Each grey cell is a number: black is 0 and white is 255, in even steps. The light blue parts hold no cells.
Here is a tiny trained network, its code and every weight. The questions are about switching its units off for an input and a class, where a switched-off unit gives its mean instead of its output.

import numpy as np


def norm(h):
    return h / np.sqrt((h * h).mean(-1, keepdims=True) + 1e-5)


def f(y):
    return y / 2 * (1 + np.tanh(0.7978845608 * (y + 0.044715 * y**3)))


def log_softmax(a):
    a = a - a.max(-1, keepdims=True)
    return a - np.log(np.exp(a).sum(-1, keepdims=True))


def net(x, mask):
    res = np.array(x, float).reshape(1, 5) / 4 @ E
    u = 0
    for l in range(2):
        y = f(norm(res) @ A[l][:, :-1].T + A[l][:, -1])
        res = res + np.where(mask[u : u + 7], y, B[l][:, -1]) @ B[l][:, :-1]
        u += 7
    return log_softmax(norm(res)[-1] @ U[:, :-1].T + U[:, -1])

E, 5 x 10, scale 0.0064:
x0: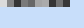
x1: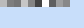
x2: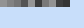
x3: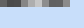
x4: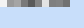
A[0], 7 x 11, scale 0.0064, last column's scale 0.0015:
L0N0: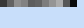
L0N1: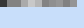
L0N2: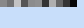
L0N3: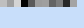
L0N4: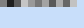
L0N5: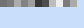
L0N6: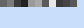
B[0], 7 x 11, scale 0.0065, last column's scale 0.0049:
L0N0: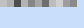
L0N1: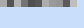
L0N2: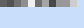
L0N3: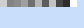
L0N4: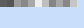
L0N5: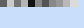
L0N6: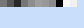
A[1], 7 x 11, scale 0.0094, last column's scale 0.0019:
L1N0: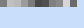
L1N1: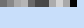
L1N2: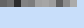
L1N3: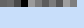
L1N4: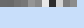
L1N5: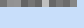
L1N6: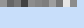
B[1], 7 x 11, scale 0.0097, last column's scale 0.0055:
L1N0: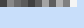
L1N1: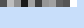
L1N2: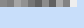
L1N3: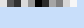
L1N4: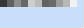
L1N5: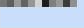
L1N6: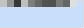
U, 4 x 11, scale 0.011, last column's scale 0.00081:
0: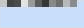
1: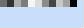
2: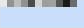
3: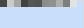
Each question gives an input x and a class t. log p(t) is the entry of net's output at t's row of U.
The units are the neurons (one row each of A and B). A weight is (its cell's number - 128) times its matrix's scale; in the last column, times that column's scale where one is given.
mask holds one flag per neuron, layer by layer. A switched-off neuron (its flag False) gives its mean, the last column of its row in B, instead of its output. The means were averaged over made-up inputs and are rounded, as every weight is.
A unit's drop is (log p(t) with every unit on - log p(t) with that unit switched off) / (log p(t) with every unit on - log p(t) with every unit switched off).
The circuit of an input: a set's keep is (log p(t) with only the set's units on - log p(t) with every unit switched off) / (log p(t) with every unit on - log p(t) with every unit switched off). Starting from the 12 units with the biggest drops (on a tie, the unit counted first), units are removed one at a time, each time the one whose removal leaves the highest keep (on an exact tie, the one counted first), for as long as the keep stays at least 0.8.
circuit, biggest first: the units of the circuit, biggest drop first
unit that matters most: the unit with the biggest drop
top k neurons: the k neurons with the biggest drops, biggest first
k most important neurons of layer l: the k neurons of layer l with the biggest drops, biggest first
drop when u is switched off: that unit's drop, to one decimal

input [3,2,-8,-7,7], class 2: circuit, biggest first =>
[L0N3 L1N3]
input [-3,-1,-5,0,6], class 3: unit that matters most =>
L0N6
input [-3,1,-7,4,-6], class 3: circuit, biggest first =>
[L1N1 L0N6 L0N1]
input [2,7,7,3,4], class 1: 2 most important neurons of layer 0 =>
[L0N4 L0N5]
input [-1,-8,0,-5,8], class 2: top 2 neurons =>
[L0N3 L1N3]
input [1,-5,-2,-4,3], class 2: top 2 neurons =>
[L0N3 L1N3]
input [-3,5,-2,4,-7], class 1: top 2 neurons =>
[L0N4 L1N4]
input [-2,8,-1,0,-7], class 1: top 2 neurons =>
[L0N4 L1N4]
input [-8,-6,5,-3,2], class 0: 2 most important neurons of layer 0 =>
[L0N6 L0N2]
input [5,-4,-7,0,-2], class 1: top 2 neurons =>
[L0N6 L0N3]
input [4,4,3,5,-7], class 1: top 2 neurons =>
[L0N4 L1N4]
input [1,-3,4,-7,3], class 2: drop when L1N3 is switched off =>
0.2
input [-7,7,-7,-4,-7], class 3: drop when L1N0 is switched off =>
0.0
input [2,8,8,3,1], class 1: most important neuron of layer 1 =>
[L1N4]
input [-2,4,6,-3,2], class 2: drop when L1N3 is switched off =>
0.1
